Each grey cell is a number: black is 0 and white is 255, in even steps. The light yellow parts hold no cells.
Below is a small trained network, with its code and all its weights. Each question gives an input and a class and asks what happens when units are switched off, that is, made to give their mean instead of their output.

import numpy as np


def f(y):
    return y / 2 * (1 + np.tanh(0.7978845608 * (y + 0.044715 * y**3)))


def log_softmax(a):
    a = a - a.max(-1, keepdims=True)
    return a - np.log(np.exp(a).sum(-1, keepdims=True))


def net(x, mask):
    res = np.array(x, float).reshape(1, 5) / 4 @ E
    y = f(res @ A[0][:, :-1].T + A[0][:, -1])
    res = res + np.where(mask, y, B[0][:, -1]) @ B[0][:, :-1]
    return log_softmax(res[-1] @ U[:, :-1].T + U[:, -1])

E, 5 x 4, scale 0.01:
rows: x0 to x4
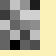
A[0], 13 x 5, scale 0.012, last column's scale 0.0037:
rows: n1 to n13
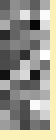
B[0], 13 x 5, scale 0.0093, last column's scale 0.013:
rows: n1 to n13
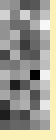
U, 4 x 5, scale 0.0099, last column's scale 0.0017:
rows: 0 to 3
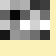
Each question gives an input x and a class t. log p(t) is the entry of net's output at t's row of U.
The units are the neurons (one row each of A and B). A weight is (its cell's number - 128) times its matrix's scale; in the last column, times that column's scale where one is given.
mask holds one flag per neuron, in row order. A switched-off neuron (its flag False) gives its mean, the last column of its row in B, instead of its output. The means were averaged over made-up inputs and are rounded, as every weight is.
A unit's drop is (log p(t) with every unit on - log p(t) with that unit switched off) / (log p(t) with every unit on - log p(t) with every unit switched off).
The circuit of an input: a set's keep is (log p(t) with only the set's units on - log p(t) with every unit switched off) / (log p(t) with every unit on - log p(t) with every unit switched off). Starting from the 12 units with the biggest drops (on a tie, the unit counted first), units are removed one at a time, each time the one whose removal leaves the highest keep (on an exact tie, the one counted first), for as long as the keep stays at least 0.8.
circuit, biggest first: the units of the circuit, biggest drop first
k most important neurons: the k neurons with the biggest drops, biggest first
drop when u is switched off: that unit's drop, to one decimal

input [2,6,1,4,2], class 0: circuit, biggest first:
(n12, n10)
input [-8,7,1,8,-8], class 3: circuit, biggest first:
(n11)
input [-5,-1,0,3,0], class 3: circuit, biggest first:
(n11, n6)
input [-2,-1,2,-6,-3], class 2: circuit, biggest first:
(n8, n6)
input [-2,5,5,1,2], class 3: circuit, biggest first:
(n11, n3)
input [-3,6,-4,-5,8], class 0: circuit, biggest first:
(n12, n4)
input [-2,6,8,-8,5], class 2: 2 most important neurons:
(n2, n9)
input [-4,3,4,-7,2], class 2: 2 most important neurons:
(n9, n2)
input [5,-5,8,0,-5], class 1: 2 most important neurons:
(n8, n9)
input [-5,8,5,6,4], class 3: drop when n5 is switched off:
0.0
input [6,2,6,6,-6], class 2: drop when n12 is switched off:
-0.1
